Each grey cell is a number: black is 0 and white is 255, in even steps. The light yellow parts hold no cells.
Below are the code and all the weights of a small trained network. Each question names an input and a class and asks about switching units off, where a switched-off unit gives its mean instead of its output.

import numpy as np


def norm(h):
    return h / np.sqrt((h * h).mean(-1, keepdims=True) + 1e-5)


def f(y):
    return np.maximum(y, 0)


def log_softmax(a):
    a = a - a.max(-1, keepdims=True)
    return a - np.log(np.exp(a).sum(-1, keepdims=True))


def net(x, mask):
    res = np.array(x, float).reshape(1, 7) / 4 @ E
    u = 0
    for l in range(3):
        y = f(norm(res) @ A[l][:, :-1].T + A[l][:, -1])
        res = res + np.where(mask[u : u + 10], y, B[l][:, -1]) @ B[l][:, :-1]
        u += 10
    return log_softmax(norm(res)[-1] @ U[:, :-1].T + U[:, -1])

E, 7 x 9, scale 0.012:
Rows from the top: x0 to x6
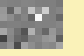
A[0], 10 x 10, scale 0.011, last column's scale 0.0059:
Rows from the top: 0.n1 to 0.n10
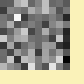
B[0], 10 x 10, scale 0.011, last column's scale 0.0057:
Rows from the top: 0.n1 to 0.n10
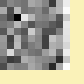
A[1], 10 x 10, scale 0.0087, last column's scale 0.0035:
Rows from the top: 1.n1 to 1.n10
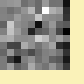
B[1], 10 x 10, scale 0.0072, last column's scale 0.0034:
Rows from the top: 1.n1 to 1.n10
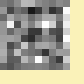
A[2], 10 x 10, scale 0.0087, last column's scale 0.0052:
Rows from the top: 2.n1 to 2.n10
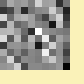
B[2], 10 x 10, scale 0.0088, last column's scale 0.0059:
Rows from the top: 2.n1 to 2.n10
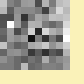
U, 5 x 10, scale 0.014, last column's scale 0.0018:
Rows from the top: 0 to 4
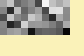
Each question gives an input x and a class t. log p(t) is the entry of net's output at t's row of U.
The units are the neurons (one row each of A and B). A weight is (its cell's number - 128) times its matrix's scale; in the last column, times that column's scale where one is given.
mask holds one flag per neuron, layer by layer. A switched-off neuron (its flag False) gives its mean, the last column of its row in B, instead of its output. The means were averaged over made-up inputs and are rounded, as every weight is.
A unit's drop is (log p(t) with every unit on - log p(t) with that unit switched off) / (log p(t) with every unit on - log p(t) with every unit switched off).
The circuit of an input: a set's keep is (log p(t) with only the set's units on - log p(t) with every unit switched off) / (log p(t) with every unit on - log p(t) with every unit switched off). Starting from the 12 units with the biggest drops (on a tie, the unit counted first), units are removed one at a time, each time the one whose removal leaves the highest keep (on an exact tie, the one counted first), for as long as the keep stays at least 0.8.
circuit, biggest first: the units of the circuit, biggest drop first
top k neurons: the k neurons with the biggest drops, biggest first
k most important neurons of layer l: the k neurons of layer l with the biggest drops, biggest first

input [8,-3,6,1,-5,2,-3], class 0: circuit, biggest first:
(2.n5)
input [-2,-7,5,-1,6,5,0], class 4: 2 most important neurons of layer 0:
(0.n4 0.n1)
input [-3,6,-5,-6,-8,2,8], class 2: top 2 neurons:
(0.n1 0.n5)
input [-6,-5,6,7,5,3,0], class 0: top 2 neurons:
(2.n5 0.n5)
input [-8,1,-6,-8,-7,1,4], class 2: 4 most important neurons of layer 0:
(0.n5 0.n1 0.n9 0.n4)
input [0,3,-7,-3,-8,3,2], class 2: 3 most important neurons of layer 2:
(2.n4 2.n5 2.n1)
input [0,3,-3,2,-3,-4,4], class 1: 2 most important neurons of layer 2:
(2.n3 2.n5)
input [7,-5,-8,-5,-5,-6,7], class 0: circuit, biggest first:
(1.n4 2.n7)
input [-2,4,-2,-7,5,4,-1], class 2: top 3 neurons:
(0.n10 0.n6 2.n4)
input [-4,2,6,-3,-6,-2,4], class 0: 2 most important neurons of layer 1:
(1.n6 1.n3)
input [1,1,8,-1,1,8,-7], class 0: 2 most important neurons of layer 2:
(2.n5 2.n1)
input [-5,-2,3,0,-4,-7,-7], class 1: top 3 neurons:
(0.n6 0.n9 2.n3)
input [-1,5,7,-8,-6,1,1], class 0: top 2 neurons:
(2.n5 0.n10)
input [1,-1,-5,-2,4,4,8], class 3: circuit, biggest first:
(0.n9)
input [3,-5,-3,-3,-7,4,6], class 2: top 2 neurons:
(0.n5 0.n3)
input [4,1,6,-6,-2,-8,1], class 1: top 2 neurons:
(0.n6 0.n8)
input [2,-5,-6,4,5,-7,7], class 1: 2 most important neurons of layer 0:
(0.n6 0.n3)
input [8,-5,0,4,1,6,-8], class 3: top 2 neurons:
(0.n3 0.n6)
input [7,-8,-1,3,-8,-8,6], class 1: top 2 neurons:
(0.n6 0.n10)
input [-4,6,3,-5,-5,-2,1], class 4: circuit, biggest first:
(2.n6)
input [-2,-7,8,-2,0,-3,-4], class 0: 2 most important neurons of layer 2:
(2.n5 2.n6)
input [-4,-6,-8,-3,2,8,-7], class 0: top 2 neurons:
(1.n4 0.n6)
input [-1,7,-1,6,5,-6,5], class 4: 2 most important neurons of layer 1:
(1.n2 1.n6)
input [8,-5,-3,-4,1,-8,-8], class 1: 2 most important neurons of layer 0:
(0.n6 0.n9)
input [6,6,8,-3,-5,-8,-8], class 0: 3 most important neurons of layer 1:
(1.n6 1.n3 1.n2)
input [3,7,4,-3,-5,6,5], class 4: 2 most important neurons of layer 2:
(2.n6 2.n8)
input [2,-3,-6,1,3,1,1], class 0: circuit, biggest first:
(1.n4)
